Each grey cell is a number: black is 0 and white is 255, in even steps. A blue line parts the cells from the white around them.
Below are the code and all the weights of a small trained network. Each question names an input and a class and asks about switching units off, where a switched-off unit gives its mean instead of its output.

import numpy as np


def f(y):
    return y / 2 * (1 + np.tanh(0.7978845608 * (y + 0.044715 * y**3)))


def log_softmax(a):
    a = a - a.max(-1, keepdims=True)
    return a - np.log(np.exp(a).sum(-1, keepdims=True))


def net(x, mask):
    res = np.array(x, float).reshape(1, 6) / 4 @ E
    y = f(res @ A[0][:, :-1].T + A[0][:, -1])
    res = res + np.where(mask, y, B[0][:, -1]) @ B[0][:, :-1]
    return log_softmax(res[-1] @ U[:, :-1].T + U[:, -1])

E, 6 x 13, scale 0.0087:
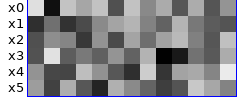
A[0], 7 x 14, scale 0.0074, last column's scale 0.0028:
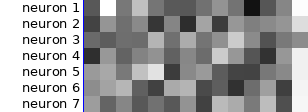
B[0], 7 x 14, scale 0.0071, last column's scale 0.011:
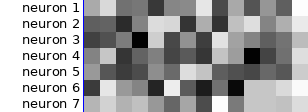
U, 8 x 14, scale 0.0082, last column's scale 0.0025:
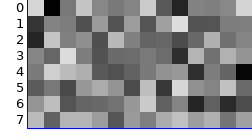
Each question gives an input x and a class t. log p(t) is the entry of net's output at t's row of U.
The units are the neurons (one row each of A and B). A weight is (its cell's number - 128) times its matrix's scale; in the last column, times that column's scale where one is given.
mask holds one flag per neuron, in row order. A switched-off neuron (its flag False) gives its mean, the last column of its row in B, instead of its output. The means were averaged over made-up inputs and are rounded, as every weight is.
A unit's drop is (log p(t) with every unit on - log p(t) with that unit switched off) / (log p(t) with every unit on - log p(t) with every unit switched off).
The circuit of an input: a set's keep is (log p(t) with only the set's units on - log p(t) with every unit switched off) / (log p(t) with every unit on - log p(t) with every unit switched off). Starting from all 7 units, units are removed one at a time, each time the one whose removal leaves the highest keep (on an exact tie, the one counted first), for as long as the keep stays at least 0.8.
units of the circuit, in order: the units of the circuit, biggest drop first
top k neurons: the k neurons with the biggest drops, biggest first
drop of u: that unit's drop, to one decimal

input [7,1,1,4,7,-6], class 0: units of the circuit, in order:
neuron 5
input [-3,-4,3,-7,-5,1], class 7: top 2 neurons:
neuron 7; neuron 1
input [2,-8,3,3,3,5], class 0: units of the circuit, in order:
neuron 6; neuron 7
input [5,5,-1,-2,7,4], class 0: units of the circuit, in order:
neuron 2; neuron 4
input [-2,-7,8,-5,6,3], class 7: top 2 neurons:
neuron 6; neuron 2
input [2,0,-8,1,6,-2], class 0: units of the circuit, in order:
neuron 5; neuron 4
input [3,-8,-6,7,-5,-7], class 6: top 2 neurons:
neuron 5; neuron 1
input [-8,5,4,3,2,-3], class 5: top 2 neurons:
neuron 2; neuron 5
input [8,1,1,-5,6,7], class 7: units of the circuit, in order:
neuron 6; neuron 5; neuron 7
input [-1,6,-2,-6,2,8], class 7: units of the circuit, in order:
neuron 7; neuron 6
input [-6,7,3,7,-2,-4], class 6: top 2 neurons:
neuron 1; neuron 4
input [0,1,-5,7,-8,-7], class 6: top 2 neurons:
neuron 1; neuron 5
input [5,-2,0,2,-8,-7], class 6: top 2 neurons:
neuron 5; neuron 1
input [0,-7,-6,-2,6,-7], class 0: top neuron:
neuron 4
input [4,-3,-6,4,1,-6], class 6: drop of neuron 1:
0.4
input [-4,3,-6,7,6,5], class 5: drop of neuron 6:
0.0
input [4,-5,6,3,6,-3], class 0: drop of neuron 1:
0.1
